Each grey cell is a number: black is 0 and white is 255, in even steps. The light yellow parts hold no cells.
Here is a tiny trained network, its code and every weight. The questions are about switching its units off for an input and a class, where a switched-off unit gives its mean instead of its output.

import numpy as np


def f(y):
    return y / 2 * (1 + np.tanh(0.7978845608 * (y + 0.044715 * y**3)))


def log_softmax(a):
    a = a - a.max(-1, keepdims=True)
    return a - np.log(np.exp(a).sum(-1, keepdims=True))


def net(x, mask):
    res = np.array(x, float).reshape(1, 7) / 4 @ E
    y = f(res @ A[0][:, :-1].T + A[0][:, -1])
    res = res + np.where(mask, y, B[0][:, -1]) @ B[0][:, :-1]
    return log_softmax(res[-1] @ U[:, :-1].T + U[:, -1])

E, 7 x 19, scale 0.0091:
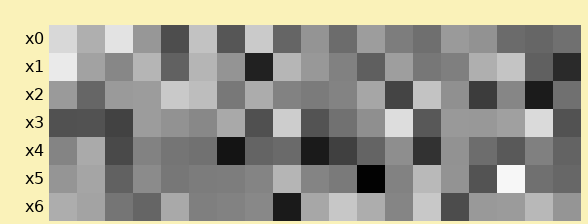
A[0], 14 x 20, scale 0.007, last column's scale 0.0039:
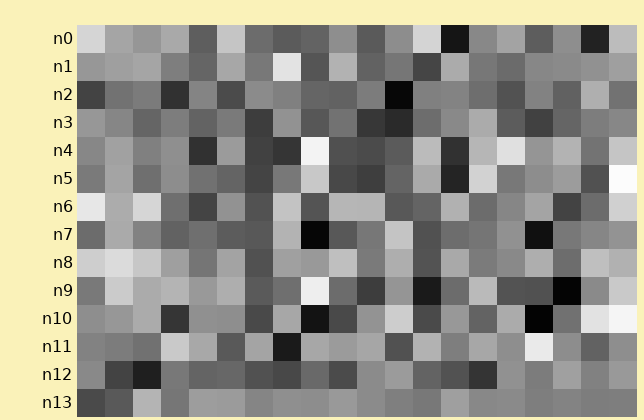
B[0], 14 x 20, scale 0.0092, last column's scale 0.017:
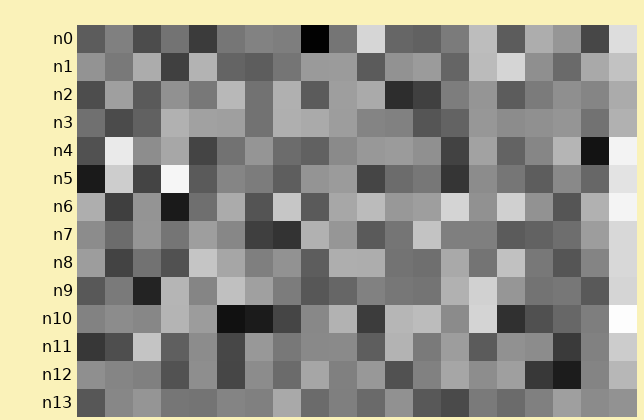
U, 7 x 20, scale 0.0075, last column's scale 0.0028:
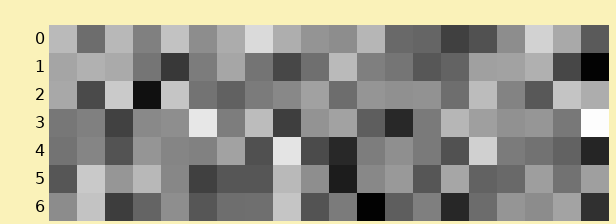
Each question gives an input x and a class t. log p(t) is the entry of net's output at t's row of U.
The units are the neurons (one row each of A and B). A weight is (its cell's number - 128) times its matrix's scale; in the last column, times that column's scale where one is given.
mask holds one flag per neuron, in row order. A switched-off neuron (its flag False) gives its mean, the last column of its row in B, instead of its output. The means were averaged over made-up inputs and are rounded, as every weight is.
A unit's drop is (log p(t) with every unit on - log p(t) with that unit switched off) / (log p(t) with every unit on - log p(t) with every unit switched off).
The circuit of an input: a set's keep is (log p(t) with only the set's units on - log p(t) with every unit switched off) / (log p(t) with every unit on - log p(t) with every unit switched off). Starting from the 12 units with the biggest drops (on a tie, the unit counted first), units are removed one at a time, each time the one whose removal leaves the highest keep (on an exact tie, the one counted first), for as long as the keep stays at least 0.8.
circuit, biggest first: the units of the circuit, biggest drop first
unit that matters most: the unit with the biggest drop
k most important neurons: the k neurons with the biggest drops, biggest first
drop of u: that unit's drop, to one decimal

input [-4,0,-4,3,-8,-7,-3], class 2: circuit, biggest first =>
[n5]
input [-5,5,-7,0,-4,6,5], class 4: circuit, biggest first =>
[n6; n11; n10]
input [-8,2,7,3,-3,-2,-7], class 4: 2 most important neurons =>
[n10; n0]
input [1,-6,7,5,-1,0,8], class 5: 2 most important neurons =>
[n6; n10]
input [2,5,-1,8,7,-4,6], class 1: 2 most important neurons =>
[n0; n10]
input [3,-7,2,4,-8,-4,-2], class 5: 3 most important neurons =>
[n6; n8; n10]
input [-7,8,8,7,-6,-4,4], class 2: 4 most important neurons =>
[n5; n11; n4; n9]
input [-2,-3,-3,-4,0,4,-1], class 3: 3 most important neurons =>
[n2; n10; n7]
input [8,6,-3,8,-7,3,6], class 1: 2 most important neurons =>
[n0; n4]
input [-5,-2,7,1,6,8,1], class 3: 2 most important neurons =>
[n10; n2]
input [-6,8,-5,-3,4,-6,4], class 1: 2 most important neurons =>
[n10; n0]
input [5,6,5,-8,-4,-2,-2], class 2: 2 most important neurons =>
[n6; n1]
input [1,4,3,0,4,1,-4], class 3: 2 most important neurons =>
[n10; n9]
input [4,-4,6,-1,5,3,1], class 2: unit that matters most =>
n0
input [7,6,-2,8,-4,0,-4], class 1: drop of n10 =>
0.4
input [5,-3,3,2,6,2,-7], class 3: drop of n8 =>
-0.1
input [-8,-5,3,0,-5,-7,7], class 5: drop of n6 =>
0.2
